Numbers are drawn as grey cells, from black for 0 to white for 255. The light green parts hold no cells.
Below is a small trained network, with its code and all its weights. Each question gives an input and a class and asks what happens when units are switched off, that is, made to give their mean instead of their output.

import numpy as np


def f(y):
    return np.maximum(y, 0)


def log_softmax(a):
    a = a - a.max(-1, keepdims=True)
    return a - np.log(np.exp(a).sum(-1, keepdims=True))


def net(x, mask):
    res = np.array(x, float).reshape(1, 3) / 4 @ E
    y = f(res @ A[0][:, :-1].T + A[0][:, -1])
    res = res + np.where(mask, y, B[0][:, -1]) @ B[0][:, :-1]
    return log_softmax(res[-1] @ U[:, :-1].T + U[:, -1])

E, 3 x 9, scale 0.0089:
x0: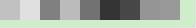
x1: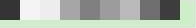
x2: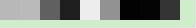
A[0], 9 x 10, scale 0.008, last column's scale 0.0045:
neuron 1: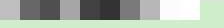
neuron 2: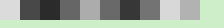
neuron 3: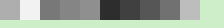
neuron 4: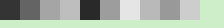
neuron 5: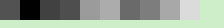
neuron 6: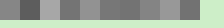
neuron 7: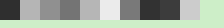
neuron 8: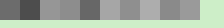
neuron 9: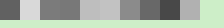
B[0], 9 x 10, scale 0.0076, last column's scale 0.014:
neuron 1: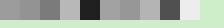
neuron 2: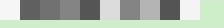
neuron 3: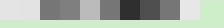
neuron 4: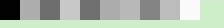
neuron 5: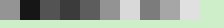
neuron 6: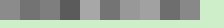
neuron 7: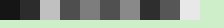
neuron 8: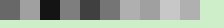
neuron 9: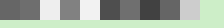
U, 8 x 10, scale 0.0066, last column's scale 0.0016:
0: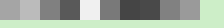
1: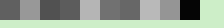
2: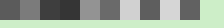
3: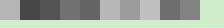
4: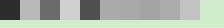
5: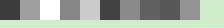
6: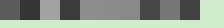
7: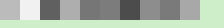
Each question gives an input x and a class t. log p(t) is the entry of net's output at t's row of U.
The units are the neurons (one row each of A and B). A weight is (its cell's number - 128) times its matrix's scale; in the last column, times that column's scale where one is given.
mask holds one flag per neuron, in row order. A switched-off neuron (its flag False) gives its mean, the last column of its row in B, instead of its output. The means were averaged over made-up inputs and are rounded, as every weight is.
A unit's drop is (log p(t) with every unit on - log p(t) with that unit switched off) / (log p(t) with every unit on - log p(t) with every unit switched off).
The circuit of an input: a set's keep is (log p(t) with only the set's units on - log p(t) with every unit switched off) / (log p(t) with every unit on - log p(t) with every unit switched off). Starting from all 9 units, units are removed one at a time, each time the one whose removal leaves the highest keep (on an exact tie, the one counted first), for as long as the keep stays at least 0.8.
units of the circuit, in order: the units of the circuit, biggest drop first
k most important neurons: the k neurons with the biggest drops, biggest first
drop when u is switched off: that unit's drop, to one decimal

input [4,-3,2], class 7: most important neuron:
[neuron 5]
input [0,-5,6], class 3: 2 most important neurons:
[neuron 2; neuron 5]
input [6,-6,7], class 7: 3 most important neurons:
[neuron 3; neuron 2; neuron 7]
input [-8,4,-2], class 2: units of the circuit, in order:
[neuron 1; neuron 8]
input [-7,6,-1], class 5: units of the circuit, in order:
[neuron 9; neuron 2]
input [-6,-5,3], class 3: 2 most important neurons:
[neuron 2; neuron 9]
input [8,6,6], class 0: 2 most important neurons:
[neuron 3; neuron 4]
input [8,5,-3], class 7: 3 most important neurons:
[neuron 3; neuron 7; neuron 5]
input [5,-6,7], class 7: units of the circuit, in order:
[neuron 3; neuron 2]
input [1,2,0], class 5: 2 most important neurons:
[neuron 2; neuron 5]
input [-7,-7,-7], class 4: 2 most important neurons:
[neuron 4; neuron 1]
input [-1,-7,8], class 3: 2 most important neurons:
[neuron 2; neuron 5]
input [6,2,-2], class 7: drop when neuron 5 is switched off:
0.2
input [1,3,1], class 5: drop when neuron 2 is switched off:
0.2
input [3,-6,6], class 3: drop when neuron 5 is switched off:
0.2
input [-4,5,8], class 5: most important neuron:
[neuron 7]
